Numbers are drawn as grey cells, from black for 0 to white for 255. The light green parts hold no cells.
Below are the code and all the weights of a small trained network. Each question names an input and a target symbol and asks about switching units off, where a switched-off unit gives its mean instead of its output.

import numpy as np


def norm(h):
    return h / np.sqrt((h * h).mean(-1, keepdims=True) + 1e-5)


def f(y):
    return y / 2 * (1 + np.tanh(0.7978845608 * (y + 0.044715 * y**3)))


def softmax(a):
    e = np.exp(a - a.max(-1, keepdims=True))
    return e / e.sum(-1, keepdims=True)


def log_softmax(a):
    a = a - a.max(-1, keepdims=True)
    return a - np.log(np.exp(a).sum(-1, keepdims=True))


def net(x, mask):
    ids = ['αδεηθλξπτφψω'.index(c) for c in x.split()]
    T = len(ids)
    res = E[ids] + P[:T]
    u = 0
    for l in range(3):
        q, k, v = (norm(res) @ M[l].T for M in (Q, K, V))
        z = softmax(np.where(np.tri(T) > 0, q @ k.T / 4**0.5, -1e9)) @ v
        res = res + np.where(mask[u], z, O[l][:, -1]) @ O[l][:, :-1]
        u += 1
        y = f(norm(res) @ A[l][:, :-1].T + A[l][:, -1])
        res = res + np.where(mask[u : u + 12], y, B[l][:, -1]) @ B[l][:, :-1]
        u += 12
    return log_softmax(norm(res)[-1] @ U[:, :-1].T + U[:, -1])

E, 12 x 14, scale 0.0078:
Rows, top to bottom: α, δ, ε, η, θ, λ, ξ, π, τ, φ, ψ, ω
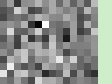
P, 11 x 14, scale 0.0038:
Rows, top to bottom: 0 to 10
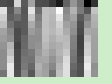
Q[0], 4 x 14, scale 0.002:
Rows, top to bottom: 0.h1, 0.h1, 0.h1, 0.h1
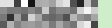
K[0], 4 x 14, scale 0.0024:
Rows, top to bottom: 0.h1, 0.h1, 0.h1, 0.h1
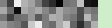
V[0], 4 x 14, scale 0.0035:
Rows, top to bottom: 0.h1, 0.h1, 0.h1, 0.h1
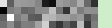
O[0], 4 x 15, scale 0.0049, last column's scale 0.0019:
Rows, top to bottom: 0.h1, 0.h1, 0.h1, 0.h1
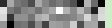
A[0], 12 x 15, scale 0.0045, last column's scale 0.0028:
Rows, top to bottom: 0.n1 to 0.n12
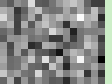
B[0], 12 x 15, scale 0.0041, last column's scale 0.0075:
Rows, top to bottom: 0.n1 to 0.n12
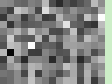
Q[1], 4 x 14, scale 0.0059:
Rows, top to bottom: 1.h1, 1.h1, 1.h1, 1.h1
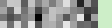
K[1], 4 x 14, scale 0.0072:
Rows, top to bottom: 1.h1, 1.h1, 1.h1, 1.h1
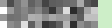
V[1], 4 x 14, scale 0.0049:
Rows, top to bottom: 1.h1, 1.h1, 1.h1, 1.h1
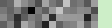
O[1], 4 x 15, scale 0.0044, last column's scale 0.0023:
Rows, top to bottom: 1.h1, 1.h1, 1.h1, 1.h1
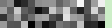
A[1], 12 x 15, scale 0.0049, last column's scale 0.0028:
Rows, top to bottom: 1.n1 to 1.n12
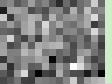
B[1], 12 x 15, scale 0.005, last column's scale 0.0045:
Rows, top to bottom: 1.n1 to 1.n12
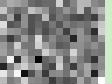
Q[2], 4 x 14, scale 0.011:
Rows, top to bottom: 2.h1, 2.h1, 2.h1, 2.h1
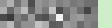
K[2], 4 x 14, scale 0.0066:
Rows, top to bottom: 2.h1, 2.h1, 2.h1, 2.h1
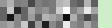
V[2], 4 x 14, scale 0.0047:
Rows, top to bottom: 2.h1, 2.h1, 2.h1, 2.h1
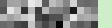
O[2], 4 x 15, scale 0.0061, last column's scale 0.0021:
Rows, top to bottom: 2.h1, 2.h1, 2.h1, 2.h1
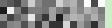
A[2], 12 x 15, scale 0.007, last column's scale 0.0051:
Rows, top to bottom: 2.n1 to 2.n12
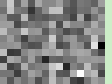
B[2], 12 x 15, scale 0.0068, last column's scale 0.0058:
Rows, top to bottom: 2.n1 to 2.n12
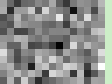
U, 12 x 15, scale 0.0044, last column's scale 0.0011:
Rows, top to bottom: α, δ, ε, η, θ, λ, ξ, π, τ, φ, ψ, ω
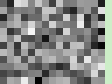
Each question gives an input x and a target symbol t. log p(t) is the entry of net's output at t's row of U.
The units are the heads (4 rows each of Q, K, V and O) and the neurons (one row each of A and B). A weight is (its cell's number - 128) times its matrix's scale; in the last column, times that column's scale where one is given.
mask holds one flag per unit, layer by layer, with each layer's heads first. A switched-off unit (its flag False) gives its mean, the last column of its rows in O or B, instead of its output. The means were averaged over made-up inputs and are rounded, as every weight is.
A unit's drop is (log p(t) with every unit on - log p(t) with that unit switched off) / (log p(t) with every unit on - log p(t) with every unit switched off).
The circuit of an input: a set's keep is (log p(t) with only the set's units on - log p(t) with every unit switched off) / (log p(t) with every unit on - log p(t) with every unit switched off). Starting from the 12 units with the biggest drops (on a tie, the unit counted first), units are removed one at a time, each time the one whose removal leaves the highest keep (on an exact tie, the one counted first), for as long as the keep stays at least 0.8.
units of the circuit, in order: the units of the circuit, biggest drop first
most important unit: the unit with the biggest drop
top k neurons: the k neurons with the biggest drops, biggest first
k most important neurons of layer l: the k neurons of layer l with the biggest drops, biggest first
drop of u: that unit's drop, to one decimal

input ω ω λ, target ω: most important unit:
1.h1
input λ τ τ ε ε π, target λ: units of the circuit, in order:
(1.h1, 1.n11)
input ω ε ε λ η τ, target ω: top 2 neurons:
(2.n12, 0.n2)
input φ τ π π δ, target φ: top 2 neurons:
(0.n8, 2.n7)
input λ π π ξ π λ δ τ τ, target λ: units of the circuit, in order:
(1.h1, 1.n11, 2.n10)
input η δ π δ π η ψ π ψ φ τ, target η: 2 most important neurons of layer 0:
(0.n4, 0.n3)
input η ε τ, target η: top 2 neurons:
(0.n7, 2.n11)
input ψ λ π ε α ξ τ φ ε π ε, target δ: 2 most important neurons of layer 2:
(2.n2, 2.n1)
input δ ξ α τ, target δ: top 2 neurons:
(2.n2, 1.n6)
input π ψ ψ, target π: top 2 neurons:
(0.n4, 0.n3)
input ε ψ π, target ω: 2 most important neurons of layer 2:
(2.n12, 2.n10)
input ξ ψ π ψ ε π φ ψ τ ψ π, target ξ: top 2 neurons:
(1.n9, 0.n3)
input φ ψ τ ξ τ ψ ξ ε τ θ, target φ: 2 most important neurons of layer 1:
(1.n1, 1.n12)
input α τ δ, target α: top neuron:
(2.n3)
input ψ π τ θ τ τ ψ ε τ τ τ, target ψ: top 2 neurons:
(1.n2, 2.n10)
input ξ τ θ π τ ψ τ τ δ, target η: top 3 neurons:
(0.n7, 2.n11, 0.n3)
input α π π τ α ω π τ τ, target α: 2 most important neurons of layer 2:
(2.n3, 2.n10)
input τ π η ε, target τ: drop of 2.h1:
0.2
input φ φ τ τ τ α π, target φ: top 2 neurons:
(2.n7, 0.n8)
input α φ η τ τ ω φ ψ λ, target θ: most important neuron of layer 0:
(0.n3)
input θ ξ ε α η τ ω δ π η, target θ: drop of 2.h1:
0.4
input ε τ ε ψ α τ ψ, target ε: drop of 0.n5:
0.2
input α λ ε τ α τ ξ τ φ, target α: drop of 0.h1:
0.9
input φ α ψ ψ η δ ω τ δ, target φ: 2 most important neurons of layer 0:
(0.n8, 0.n5)
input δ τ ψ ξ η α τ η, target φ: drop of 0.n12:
0.0
